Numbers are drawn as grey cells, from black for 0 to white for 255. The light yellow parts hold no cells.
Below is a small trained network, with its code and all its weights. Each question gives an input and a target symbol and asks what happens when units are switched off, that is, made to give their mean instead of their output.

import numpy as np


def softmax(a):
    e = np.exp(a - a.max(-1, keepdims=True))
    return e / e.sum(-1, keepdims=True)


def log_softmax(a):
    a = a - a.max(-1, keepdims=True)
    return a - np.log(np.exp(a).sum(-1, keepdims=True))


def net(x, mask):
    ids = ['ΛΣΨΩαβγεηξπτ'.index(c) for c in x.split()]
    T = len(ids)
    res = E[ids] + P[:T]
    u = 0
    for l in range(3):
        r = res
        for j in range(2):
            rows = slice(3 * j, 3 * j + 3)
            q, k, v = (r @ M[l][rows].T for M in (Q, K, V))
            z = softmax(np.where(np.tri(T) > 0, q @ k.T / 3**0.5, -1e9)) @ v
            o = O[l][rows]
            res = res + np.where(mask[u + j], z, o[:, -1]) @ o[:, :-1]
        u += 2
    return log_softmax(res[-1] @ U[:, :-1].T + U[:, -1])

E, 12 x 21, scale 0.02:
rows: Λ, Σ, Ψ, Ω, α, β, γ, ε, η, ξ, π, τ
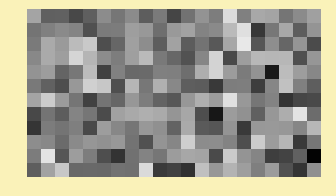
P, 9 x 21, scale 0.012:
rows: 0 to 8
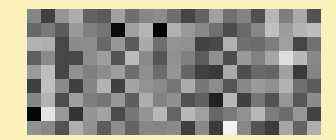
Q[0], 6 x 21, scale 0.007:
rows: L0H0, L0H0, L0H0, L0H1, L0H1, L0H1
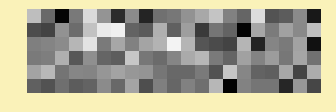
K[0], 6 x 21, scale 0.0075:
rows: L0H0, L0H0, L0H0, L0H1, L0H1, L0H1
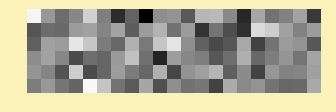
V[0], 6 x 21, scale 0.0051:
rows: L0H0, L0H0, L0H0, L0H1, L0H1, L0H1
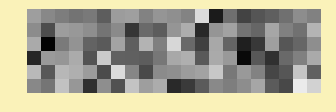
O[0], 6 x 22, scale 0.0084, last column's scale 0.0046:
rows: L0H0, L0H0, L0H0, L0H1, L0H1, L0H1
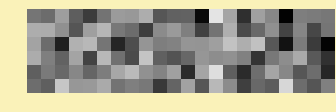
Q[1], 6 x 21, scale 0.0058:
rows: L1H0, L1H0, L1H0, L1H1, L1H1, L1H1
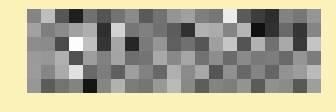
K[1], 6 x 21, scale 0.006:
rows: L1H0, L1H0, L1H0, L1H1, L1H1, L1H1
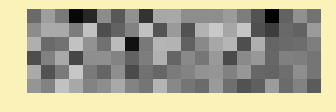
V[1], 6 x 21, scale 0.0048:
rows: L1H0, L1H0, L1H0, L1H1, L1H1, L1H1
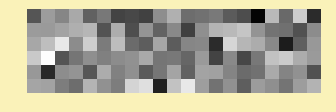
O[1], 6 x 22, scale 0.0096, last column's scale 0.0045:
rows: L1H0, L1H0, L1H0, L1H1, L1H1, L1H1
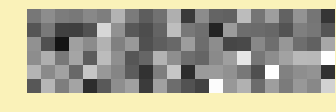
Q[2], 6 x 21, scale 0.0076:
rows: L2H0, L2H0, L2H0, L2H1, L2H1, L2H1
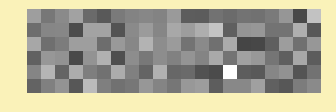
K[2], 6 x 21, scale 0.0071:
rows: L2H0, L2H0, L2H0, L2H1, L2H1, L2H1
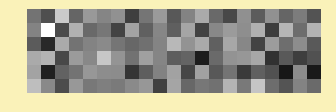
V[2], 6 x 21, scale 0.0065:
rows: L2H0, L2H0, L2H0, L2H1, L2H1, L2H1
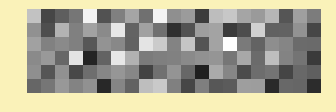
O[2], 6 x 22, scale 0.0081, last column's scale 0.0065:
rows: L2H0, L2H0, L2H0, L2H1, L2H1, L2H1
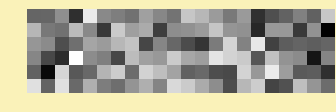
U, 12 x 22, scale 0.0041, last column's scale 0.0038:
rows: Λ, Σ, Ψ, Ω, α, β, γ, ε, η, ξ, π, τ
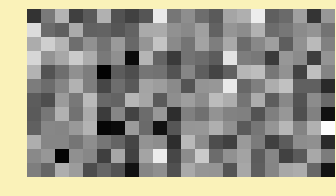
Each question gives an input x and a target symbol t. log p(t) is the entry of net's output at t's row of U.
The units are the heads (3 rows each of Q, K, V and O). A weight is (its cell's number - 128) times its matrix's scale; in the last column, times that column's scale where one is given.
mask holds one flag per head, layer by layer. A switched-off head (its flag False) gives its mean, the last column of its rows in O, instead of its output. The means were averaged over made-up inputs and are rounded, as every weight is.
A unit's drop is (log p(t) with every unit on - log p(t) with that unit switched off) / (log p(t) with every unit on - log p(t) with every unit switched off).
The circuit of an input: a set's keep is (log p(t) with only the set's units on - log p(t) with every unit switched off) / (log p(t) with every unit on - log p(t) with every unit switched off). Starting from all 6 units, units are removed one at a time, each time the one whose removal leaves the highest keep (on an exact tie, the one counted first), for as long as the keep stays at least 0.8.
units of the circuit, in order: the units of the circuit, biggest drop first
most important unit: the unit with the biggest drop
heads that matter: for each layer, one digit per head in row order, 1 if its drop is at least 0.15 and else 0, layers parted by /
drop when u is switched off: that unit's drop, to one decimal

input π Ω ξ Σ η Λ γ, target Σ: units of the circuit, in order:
(L2H1 L0H1)
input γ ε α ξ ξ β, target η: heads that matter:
10 / 10 / 01
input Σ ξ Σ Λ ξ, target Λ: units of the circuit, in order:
(L2H0)
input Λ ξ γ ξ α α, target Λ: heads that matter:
00 / 10 / 10
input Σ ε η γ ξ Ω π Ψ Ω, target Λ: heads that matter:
00 / 10 / 10
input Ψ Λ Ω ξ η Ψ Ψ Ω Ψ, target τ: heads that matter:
00 / 10 / 11
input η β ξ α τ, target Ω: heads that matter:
01 / 00 / 10
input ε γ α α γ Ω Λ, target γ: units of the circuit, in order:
(L2H0 L2H1 L0H0 L1H0)
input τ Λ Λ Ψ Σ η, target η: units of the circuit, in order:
(L1H0 L2H1)
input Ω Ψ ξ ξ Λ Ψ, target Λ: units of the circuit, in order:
(L2H0 L1H1)
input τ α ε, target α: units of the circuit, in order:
(L2H0 L2H1 L1H0 L1H1)
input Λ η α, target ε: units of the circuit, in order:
(L2H1 L1H1 L0H1)
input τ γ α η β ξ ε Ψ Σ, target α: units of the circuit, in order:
(L2H0 L2H1 L1H1 L1H0)
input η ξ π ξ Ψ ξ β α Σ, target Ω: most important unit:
L0H1
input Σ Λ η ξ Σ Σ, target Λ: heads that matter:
10 / 00 / 10
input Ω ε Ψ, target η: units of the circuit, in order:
(L1H1 L0H0 L2H1)
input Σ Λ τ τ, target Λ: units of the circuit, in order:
(L1H0 L2H0)
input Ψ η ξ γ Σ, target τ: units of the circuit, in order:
(L2H0 L1H0 L2H1)
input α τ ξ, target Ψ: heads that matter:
01 / 11 / 01
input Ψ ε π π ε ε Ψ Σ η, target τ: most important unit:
L2H0
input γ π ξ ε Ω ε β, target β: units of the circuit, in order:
(L2H1 L1H0)
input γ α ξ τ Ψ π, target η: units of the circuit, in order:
(L0H0 L2H1)
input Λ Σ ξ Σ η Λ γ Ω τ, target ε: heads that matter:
01 / 01 / 11
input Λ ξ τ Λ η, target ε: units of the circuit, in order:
(L2H1 L1H1 L2H0 L0H1)
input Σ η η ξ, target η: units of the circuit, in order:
(L1H0 L2H1)
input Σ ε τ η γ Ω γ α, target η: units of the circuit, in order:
(L0H0 L2H1)
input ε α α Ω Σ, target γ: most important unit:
L2H0
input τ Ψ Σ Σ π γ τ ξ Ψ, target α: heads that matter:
00 / 11 / 11
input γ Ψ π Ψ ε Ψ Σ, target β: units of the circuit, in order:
(L2H1 L0H1)
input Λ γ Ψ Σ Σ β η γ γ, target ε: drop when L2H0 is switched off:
0.2
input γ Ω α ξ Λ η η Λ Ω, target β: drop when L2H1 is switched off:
0.5
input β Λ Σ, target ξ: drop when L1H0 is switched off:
0.0
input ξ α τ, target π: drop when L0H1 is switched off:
0.4
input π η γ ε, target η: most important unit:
L1H0
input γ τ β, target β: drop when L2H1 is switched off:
0.4
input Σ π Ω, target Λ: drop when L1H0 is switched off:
0.4
